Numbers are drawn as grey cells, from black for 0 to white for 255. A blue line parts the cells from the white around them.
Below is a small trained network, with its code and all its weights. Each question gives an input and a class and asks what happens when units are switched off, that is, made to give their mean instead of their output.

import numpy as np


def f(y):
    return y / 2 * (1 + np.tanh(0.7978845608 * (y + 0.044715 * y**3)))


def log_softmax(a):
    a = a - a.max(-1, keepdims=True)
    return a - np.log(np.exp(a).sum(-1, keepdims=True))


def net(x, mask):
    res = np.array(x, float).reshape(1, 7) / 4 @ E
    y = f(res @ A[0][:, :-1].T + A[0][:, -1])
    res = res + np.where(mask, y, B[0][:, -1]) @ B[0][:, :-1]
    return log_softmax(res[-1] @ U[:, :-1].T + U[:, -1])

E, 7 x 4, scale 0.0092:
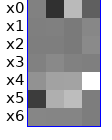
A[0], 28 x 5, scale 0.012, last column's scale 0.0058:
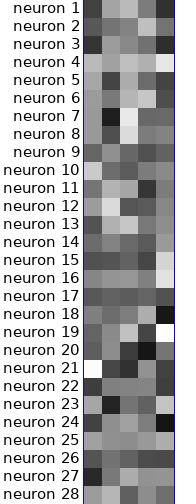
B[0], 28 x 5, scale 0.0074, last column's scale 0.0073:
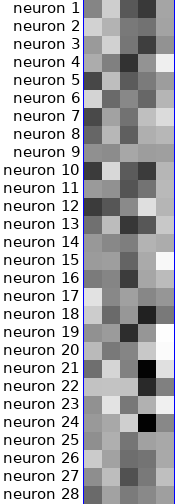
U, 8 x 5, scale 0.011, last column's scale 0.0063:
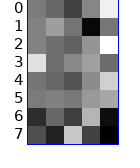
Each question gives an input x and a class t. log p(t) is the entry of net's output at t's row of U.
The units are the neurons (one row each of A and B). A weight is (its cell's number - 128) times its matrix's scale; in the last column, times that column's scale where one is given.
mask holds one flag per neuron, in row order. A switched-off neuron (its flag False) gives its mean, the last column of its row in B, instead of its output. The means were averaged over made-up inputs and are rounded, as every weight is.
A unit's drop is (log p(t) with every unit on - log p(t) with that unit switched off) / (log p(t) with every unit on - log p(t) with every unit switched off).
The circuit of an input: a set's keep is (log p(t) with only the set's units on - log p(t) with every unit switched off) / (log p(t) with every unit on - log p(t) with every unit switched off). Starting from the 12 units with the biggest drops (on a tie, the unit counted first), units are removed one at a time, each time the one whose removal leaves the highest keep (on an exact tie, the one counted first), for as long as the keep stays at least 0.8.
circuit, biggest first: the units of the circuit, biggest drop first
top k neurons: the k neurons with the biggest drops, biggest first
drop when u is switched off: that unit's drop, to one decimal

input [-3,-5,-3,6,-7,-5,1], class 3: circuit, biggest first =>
neuron 20; neuron 17
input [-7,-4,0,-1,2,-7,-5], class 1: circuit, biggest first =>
neuron 21
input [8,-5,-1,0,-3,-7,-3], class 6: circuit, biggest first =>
neuron 7; neuron 5
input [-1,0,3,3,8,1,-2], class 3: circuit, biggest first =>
neuron 6; neuron 2
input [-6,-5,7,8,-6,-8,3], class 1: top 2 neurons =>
neuron 21; neuron 10
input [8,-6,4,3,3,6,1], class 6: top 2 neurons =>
neuron 7; neuron 8
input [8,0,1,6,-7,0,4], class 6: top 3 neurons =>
neuron 7; neuron 5; neuron 8
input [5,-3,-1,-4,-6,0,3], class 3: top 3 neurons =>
neuron 20; neuron 17; neuron 26
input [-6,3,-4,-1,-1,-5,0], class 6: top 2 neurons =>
neuron 12; neuron 6
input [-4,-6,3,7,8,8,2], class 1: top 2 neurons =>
neuron 1; neuron 13
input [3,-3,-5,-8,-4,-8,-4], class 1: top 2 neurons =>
neuron 21; neuron 10
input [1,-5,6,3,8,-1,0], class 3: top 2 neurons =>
neuron 6; neuron 2
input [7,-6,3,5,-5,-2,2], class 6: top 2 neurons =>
neuron 7; neuron 5
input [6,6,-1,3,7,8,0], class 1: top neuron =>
neuron 1
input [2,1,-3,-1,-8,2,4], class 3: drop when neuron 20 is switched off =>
0.2
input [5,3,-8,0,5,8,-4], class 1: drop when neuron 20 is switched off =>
0.1
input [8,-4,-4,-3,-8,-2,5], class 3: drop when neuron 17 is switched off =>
0.4
